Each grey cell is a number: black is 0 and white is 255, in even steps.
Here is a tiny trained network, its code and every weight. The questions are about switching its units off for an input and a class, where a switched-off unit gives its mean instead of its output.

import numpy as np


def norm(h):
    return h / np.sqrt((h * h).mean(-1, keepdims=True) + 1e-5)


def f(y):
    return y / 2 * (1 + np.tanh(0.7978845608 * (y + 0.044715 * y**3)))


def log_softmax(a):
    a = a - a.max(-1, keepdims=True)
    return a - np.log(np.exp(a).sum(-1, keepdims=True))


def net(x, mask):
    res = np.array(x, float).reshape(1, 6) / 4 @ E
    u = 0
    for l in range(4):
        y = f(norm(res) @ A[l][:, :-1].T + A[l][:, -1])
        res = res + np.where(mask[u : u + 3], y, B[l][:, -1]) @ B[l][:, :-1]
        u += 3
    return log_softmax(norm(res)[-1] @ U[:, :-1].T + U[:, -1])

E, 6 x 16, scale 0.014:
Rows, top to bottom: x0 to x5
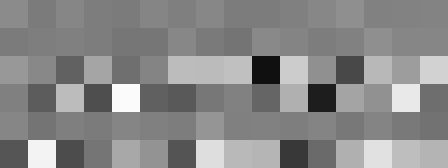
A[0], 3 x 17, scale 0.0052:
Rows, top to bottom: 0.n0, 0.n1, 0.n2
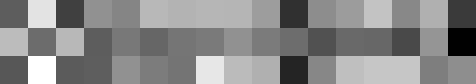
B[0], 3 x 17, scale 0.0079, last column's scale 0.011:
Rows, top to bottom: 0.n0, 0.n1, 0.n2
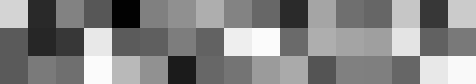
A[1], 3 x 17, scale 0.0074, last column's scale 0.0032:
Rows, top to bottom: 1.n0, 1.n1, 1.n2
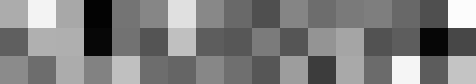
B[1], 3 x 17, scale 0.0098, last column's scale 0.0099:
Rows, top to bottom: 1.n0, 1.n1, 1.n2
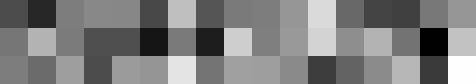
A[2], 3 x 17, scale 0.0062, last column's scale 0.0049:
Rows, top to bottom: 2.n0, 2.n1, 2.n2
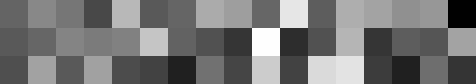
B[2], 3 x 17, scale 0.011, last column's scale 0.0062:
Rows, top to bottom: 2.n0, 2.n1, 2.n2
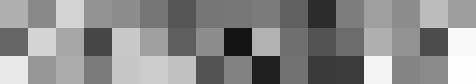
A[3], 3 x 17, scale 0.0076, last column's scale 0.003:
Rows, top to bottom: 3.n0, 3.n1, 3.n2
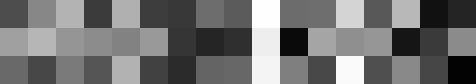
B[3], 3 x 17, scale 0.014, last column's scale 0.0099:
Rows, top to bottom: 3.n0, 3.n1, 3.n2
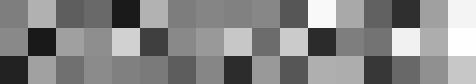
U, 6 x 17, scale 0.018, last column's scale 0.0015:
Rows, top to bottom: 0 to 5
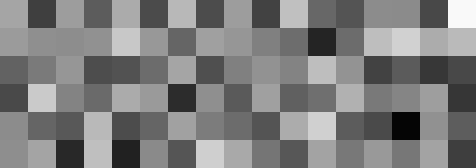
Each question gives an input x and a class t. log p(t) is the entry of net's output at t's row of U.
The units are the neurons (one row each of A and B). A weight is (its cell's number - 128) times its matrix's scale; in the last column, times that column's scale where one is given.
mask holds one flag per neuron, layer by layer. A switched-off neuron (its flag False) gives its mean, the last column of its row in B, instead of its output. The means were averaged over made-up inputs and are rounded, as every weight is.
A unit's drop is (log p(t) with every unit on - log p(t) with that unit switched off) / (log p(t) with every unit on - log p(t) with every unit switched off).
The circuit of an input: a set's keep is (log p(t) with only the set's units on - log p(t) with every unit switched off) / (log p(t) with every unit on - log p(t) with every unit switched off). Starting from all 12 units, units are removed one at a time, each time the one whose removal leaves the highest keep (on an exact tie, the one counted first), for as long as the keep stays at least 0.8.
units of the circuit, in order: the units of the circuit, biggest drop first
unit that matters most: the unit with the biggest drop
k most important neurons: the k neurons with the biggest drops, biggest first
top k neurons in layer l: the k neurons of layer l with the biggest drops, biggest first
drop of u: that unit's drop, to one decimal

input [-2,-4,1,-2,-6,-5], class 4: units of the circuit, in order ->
(1.n2)
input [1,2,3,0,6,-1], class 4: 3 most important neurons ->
(3.n1; 1.n2; 0.n2)
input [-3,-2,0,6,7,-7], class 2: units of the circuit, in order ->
(2.n2; 3.n1)
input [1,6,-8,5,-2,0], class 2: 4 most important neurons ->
(0.n2; 1.n1; 3.n0; 1.n2)
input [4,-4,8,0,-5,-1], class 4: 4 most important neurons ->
(3.n1; 1.n2; 0.n2; 2.n2)
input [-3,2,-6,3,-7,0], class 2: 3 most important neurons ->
(0.n2; 1.n1; 3.n0)
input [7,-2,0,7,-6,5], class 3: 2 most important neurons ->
(2.n2; 3.n1)
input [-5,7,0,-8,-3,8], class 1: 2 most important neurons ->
(3.n0; 0.n2)
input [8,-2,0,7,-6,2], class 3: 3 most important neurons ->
(2.n2; 3.n1; 3.n0)
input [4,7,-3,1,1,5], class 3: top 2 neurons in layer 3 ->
(3.n0; 3.n2)
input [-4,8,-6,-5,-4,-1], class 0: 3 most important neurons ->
(0.n2; 1.n1; 2.n2)
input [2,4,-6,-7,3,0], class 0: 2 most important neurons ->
(0.n2; 1.n1)
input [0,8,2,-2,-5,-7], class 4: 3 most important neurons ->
(3.n1; 1.n2; 2.n1)
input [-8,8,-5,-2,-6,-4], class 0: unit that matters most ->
2.n2
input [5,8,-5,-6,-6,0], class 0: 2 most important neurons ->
(0.n2; 1.n1)
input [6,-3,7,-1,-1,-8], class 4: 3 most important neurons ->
(3.n1; 1.n2; 2.n2)
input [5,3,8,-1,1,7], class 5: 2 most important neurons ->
(3.n1; 0.n0)
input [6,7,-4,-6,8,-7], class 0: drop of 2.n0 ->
0.0
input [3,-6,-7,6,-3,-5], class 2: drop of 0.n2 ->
0.1
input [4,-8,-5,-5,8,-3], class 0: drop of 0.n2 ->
0.2
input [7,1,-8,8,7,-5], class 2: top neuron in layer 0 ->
(0.n2)
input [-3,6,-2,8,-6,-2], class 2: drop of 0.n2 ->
0.2
